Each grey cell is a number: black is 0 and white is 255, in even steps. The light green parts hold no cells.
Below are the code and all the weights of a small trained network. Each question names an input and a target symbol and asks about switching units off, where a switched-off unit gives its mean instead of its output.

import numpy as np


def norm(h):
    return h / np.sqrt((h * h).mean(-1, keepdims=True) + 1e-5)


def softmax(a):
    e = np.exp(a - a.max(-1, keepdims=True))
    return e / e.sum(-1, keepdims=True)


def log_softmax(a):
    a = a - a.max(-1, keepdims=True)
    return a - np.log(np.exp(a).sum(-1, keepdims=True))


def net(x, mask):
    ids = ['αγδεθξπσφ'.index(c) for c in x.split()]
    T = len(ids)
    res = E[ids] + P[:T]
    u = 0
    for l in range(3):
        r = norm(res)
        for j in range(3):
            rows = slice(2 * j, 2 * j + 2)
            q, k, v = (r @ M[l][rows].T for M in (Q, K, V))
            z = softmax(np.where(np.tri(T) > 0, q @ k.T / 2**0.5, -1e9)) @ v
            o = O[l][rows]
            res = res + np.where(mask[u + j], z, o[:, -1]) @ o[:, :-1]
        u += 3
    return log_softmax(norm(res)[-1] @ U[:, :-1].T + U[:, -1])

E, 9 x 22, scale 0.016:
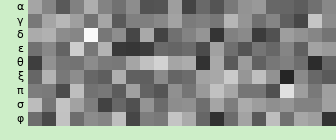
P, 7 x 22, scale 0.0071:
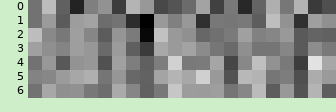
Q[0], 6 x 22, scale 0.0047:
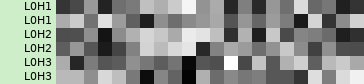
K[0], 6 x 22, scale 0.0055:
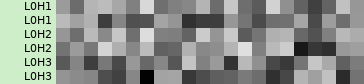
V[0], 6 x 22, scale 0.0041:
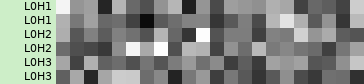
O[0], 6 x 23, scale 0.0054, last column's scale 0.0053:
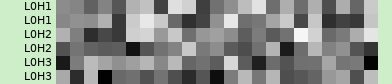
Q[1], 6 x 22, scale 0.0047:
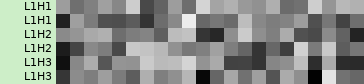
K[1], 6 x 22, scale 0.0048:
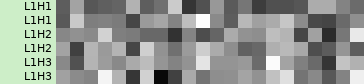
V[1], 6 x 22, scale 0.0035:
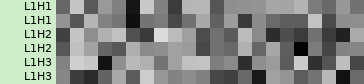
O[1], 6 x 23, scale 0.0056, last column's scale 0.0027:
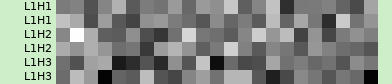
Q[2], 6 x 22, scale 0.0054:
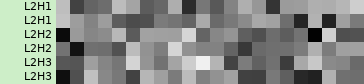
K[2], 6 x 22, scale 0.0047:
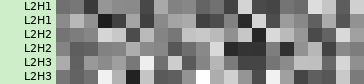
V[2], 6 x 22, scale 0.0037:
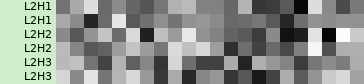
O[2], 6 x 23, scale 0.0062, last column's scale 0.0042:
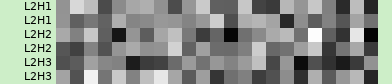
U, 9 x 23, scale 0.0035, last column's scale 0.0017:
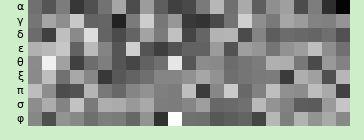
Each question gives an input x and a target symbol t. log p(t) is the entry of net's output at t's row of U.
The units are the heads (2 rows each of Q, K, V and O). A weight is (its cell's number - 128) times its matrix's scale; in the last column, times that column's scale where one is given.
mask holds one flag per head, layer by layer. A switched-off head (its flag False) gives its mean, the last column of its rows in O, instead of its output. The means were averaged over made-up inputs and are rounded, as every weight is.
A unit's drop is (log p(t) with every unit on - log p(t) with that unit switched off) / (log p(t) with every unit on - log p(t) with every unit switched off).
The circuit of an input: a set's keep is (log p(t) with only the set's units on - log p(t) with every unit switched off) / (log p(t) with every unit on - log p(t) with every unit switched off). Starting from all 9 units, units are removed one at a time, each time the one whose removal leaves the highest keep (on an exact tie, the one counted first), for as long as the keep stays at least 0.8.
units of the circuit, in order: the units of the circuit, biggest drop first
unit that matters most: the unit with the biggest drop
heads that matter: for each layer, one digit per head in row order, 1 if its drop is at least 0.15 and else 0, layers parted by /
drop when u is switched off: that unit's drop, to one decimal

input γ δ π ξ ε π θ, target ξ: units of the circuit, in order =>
[L0H2; L2H2]
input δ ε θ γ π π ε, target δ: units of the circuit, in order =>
[L2H3]
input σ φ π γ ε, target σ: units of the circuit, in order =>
[L0H1; L0H3]
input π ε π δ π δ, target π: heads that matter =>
000 / 000 / 000
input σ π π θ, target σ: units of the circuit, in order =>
[L0H1; L0H3]
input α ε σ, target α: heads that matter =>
111 / 000 / 000
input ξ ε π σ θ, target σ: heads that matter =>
001 / 000 / 000
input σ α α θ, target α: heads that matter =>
101 / 000 / 000
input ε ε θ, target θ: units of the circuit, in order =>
[L1H3; L2H1]
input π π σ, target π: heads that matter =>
000 / 001 / 000
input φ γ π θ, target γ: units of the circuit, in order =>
[L1H3; L0H3]
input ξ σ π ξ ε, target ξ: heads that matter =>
000 / 000 / 010
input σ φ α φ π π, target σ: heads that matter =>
101 / 000 / 000
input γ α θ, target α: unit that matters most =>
L0H3
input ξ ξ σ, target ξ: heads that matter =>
000 / 000 / 010
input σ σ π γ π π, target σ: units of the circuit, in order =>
[L0H3; L0H1]
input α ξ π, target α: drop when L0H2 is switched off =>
0.2
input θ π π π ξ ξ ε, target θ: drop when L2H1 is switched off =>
0.3
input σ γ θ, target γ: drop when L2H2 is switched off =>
0.3
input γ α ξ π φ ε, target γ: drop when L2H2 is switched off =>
0.2
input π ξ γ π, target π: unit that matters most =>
L1H3
